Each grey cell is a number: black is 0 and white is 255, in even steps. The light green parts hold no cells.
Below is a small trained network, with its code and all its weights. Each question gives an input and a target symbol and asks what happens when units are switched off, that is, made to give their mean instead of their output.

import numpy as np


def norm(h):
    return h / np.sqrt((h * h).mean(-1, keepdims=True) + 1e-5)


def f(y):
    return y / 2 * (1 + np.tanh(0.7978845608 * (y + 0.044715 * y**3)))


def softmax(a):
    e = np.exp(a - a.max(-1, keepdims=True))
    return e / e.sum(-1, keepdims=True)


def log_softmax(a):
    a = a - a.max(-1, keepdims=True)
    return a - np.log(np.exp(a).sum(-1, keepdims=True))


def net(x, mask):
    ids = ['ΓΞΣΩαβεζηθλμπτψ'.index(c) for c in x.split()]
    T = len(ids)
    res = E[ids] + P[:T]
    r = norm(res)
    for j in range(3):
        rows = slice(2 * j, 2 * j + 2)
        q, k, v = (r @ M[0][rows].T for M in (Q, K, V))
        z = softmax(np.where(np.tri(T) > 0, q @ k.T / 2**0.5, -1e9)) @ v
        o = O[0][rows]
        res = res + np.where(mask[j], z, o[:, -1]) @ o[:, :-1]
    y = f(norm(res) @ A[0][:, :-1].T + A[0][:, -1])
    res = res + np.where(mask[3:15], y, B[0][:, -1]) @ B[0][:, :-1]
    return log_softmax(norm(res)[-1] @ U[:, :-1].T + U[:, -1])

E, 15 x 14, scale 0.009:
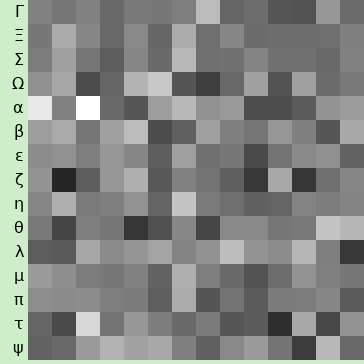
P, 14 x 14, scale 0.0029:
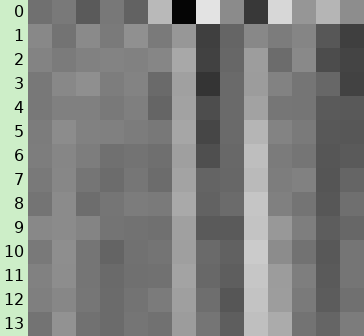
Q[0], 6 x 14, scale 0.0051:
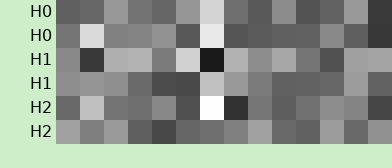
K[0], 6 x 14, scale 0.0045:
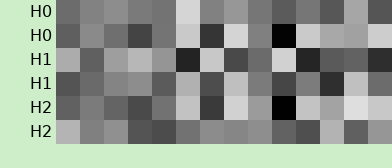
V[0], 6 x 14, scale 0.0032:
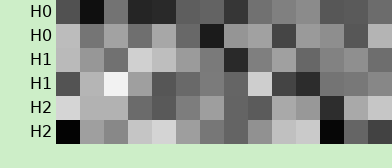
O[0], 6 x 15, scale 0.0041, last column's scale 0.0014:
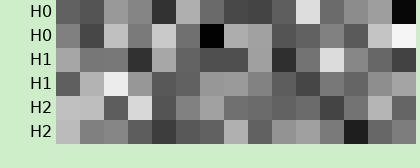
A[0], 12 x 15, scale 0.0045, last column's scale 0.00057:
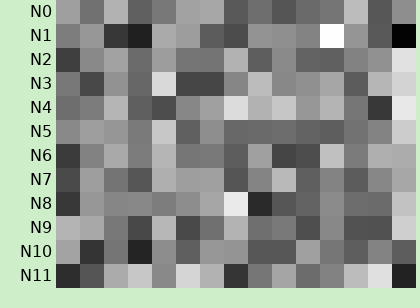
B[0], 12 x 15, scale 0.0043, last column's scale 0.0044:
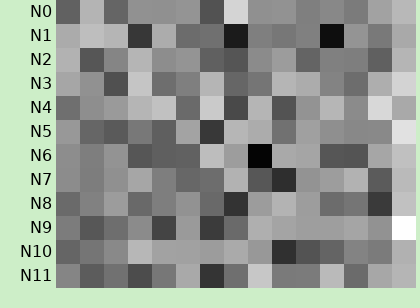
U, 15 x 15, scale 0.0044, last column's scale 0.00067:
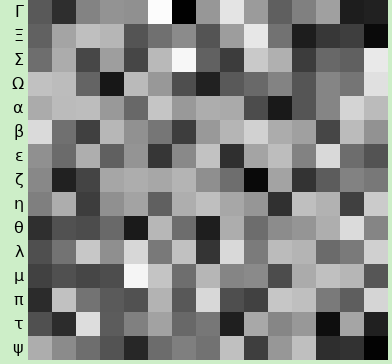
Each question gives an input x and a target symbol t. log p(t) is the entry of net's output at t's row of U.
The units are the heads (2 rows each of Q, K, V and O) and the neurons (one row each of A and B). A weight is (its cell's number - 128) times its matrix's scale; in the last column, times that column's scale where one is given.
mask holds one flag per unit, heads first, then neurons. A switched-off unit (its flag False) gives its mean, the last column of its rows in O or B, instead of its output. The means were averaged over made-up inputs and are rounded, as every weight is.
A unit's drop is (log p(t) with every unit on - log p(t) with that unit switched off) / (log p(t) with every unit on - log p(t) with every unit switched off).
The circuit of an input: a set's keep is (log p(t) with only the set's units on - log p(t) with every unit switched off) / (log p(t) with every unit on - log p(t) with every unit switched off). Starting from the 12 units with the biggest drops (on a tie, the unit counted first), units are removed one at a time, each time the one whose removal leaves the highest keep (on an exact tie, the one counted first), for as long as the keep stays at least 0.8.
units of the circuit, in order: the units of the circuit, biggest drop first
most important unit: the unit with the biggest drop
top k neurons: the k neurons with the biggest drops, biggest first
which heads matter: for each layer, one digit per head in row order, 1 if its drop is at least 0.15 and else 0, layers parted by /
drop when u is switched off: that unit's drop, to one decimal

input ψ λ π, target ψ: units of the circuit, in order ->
H2; H1; N6
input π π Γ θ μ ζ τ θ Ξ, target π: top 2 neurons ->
N7; N1
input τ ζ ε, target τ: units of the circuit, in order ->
N6; H0; H2
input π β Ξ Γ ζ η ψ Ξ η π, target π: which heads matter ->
001
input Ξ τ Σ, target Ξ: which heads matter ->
010
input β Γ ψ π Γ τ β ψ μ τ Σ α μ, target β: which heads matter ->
100
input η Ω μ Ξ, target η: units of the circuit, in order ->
H0; N7
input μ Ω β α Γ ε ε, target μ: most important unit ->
H2
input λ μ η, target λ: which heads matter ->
001
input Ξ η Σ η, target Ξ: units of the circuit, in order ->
H1; N8
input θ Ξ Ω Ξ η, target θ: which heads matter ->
101
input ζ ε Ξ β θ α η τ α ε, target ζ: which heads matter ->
110
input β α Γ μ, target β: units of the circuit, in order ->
H0; N3; N9
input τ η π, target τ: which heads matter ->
101
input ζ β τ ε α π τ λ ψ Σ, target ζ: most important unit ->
N10
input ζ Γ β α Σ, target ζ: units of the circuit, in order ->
N10; H0; H1
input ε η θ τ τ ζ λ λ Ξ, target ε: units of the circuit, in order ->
N6; H2; N7
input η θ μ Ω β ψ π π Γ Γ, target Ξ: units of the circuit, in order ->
N8; N11
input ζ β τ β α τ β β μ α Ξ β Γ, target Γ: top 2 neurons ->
N6; N3
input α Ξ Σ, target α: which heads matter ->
011
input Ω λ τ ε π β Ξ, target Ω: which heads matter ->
010
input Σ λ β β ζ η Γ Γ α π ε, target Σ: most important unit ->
H1
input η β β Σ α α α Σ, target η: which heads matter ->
100
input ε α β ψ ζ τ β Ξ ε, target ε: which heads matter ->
001
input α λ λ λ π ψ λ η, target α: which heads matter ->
011
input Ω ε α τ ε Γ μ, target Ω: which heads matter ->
010
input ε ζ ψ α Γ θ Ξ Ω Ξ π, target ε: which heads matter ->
101
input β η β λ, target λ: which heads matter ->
000
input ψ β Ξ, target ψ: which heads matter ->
001
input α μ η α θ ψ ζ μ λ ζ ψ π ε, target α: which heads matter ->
011
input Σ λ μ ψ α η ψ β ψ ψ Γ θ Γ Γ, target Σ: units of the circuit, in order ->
H0
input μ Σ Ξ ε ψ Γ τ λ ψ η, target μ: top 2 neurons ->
N11; N6
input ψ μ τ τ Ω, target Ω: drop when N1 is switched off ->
0.7
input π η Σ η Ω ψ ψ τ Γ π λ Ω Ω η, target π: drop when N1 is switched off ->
0.2
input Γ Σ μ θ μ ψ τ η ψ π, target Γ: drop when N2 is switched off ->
0.0
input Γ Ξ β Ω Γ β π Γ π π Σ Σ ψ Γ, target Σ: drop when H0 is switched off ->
0.8
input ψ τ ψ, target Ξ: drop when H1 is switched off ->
0.1
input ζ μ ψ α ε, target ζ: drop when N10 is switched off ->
0.3
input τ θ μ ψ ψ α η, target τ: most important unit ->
N6
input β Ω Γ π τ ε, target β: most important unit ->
H0
